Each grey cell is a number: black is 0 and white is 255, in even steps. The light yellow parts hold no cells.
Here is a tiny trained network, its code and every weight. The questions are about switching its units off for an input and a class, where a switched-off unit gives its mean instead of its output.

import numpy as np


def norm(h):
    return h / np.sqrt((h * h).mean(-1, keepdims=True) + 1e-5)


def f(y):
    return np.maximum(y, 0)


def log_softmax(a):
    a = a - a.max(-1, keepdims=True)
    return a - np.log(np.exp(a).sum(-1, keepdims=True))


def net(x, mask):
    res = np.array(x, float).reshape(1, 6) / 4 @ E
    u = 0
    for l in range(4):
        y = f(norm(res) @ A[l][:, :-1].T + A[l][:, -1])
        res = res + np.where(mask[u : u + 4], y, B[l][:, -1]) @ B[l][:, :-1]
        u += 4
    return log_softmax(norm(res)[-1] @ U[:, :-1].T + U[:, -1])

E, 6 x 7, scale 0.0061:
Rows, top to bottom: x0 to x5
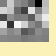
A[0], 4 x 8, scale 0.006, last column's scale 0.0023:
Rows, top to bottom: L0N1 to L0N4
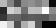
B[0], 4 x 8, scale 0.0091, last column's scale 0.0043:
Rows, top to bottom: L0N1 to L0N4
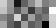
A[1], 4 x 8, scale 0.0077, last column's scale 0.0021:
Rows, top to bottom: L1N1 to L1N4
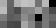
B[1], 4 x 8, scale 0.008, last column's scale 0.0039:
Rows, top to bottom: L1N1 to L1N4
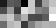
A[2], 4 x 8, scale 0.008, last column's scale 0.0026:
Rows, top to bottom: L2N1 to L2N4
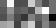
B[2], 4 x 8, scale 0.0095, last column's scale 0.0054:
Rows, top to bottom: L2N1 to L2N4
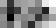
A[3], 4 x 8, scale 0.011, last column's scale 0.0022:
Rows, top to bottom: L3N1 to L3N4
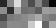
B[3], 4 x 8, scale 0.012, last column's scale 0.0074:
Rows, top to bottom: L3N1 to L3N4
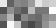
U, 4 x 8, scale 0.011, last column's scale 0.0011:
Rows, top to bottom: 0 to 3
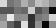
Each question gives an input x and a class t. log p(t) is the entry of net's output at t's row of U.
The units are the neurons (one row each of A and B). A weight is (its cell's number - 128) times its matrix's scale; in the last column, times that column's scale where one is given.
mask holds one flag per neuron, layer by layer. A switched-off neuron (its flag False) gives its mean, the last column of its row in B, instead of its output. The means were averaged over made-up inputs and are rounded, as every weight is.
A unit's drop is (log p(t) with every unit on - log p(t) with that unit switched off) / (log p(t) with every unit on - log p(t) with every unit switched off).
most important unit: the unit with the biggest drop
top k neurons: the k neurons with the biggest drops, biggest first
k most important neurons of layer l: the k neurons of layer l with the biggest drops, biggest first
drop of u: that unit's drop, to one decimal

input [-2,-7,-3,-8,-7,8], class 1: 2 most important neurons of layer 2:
[L2N3; L2N1]
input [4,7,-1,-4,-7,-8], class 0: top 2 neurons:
[L2N1; L3N4]
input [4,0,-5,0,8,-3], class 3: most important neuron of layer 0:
[L0N4]
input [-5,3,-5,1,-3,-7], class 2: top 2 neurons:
[L3N4; L2N2]
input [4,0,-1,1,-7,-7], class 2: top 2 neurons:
[L1N3; L3N1]
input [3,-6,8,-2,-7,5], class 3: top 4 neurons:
[L2N2; L2N4; L0N4; L0N2]
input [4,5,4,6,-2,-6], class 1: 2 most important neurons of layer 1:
[L1N1; L1N3]
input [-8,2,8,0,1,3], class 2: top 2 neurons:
[L3N4; L1N2]
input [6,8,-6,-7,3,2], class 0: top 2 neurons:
[L2N1; L1N1]
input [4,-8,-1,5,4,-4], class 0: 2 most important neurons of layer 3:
[L3N1; L3N4]
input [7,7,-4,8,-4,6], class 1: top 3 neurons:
[L1N1; L3N1; L3N2]
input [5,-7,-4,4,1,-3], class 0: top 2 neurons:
[L3N1; L0N2]
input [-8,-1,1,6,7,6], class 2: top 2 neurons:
[L3N4; L2N1]
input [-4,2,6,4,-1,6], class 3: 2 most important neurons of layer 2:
[L2N2; L2N1]
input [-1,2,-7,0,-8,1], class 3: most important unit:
L0N4
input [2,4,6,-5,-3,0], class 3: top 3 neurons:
[L2N2; L0N2; L1N1]
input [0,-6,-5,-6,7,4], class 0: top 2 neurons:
[L3N1; L1N1]
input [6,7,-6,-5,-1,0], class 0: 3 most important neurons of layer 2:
[L2N1; L2N4; L2N2]
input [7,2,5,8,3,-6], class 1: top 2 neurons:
[L1N1; L3N2]
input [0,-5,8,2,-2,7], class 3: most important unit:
L2N2
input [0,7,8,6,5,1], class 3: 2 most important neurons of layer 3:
[L3N1; L3N4]
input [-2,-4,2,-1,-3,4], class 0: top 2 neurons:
[L3N1; L2N1]
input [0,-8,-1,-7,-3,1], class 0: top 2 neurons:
[L3N1; L1N1]
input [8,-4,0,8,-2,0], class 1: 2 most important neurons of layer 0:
[L0N2; L0N4]
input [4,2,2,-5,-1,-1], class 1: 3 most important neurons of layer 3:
[L3N2; L3N1; L3N4]
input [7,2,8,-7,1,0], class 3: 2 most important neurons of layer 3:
[L3N4; L3N1]
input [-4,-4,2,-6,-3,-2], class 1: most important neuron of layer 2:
[L2N3]
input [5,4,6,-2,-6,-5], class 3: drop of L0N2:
0.4
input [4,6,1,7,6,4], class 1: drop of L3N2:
0.2
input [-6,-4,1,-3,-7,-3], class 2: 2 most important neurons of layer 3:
[L3N4; L3N3]
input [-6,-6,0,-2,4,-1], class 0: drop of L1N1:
-0.1
